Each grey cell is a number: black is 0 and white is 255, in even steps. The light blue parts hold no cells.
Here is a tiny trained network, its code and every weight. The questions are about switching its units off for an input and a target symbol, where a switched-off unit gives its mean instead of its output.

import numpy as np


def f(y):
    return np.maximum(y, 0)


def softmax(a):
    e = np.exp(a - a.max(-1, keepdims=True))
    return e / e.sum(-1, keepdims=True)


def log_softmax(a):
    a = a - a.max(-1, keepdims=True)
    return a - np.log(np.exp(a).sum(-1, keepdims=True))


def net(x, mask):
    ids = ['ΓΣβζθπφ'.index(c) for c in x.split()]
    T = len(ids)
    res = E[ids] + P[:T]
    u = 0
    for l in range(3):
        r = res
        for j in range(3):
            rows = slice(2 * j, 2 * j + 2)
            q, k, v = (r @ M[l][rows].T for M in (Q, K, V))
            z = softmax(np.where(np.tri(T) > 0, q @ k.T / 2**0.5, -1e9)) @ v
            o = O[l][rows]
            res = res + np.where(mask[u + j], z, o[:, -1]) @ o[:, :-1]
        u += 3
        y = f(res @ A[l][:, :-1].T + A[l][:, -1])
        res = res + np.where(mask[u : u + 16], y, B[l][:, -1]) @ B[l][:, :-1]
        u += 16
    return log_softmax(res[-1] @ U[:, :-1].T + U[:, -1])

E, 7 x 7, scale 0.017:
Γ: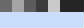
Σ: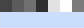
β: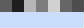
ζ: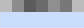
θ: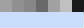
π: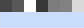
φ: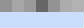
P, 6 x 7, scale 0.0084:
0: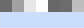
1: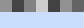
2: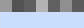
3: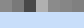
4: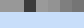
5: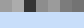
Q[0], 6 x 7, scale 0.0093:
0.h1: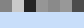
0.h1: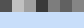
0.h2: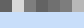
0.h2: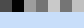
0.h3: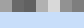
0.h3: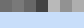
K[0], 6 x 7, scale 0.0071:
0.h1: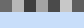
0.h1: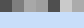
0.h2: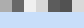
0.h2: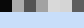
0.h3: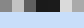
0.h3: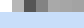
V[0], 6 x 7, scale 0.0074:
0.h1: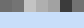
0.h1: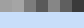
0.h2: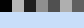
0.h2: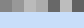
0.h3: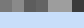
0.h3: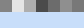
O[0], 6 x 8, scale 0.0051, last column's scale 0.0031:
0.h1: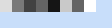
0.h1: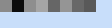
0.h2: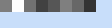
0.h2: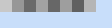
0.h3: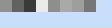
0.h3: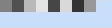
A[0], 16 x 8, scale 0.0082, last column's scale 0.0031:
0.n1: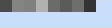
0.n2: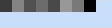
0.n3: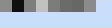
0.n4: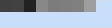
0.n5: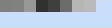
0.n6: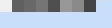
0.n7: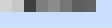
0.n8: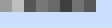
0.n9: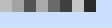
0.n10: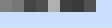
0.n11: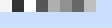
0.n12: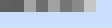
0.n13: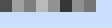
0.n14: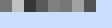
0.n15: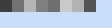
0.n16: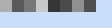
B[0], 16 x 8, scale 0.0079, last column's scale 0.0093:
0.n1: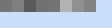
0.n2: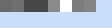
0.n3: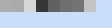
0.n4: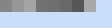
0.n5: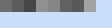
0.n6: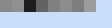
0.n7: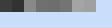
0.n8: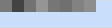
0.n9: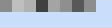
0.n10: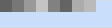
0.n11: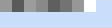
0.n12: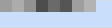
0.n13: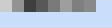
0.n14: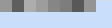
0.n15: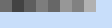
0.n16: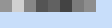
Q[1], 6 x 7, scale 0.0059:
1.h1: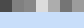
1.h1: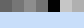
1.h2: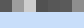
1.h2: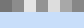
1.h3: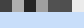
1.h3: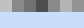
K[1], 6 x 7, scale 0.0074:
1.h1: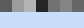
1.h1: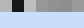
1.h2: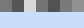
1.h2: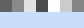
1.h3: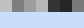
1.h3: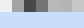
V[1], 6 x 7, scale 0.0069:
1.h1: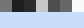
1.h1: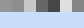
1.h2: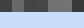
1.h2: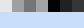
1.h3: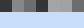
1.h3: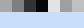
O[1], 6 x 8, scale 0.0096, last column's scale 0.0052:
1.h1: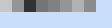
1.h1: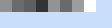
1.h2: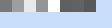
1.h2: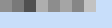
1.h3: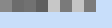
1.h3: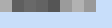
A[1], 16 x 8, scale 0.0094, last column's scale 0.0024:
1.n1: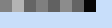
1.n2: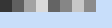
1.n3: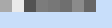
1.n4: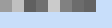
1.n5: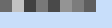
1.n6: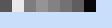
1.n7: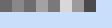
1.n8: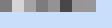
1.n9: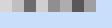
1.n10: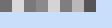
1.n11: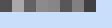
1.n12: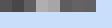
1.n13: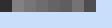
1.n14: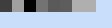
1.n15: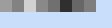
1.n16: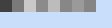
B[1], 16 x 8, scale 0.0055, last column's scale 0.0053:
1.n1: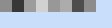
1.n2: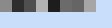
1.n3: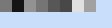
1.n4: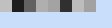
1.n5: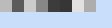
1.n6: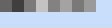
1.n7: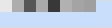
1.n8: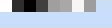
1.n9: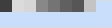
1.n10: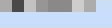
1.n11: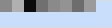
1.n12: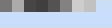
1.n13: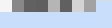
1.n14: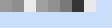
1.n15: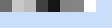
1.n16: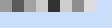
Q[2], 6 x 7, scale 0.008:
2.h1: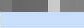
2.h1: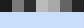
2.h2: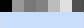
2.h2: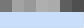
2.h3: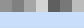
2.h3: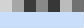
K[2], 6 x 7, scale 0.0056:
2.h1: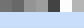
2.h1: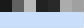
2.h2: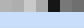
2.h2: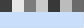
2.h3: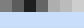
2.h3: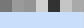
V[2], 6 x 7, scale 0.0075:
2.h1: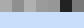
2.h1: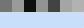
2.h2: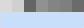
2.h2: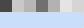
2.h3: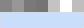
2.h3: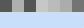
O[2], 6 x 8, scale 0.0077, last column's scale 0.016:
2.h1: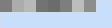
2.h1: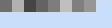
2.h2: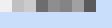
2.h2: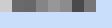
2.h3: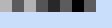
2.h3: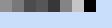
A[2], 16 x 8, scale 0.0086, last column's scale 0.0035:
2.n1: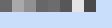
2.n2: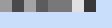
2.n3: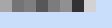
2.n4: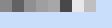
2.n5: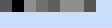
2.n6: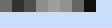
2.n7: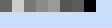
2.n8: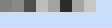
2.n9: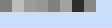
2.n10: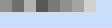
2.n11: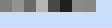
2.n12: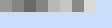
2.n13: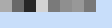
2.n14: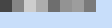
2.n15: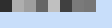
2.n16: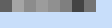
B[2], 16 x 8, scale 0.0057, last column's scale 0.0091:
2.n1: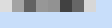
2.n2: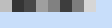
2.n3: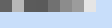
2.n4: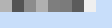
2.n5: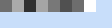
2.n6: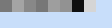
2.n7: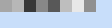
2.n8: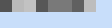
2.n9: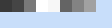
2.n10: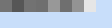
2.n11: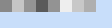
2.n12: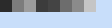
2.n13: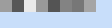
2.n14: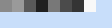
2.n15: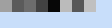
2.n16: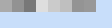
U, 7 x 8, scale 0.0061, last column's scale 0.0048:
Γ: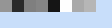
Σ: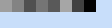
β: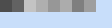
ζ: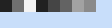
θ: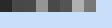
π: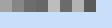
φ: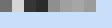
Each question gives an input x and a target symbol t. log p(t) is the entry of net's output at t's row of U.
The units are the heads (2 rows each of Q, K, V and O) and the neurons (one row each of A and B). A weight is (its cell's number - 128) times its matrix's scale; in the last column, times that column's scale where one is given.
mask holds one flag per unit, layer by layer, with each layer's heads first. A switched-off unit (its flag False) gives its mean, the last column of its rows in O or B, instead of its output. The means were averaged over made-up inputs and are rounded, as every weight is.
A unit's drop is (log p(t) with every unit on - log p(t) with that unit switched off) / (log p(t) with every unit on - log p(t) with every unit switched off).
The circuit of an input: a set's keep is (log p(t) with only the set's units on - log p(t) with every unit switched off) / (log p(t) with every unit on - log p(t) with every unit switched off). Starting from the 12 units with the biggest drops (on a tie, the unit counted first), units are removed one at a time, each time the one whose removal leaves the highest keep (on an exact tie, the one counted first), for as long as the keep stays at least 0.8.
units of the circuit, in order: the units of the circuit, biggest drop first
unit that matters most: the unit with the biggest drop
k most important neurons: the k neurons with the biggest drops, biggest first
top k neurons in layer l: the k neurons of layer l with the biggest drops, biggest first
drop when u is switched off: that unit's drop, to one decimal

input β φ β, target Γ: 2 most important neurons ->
(0.n3; 0.n11)
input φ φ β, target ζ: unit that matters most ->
2.h2
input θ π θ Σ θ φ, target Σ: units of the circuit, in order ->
(2.h3; 2.h2; 1.h3)
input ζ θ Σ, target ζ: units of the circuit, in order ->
(0.h1; 1.h2)
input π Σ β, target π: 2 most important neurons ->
(0.n15; 0.n5)
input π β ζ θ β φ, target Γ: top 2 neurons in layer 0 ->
(0.n5; 0.n10)
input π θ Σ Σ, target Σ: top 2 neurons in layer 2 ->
(2.n5; 2.n6)
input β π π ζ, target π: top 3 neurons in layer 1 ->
(1.n3; 1.n4; 1.n14)
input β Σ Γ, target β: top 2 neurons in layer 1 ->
(1.n11; 1.n8)
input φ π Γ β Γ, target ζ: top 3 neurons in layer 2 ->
(2.n8; 2.n13; 2.n5)
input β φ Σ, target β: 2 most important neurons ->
(0.n3; 1.n15)
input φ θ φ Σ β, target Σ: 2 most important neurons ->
(0.n10; 0.n11)
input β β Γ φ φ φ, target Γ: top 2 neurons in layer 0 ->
(0.n4; 0.n3)
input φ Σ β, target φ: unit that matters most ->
1.h3
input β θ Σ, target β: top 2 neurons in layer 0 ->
(0.n3; 0.n7)
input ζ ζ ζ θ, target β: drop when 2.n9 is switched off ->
0.2
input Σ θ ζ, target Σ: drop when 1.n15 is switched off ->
0.1
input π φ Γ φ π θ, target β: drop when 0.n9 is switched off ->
0.0
